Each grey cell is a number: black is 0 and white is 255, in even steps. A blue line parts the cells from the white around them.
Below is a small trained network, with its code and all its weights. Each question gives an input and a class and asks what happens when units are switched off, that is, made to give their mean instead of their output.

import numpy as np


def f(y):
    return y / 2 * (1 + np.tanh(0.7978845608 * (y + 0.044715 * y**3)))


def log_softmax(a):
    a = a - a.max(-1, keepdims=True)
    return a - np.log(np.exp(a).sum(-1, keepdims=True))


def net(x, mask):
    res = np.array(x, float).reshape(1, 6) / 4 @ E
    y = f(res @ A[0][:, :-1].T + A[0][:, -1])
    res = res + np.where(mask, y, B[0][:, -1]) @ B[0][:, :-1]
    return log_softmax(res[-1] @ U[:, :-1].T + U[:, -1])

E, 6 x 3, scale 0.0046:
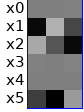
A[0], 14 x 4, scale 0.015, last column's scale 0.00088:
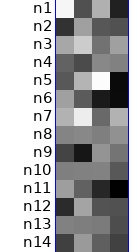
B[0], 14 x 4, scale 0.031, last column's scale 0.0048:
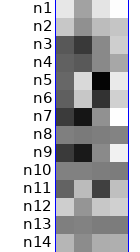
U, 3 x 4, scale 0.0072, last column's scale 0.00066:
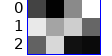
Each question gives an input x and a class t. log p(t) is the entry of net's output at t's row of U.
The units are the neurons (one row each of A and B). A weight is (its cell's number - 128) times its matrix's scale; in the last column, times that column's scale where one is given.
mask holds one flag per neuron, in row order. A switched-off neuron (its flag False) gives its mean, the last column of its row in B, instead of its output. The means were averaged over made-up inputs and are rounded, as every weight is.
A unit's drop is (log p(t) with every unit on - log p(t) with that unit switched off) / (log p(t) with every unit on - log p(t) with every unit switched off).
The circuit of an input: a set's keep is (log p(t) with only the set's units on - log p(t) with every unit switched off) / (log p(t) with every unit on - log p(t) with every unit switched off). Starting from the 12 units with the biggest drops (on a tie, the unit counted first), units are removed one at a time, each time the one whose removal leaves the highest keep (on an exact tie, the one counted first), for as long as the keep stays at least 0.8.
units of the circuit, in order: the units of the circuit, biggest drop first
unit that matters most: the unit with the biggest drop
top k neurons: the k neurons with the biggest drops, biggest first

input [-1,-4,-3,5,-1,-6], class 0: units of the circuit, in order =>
n7
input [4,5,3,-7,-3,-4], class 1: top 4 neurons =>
n9, n12, n2, n14
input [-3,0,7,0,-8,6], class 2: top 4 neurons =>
n6, n11, n7, n3
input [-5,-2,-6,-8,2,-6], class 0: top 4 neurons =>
n7, n3, n6, n11
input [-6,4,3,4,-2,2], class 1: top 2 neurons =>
n5, n7
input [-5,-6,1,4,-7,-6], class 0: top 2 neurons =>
n7, n3
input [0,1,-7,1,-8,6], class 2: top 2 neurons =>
n5, n7
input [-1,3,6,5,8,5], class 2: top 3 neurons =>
n6, n7, n11
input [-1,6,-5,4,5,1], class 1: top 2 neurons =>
n12, n2
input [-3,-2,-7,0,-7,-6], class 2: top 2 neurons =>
n5, n9
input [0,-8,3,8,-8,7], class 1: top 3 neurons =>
n1, n7, n3
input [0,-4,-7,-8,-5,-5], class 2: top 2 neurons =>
n5, n9
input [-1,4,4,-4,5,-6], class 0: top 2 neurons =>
n7, n1
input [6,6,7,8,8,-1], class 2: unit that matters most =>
n6
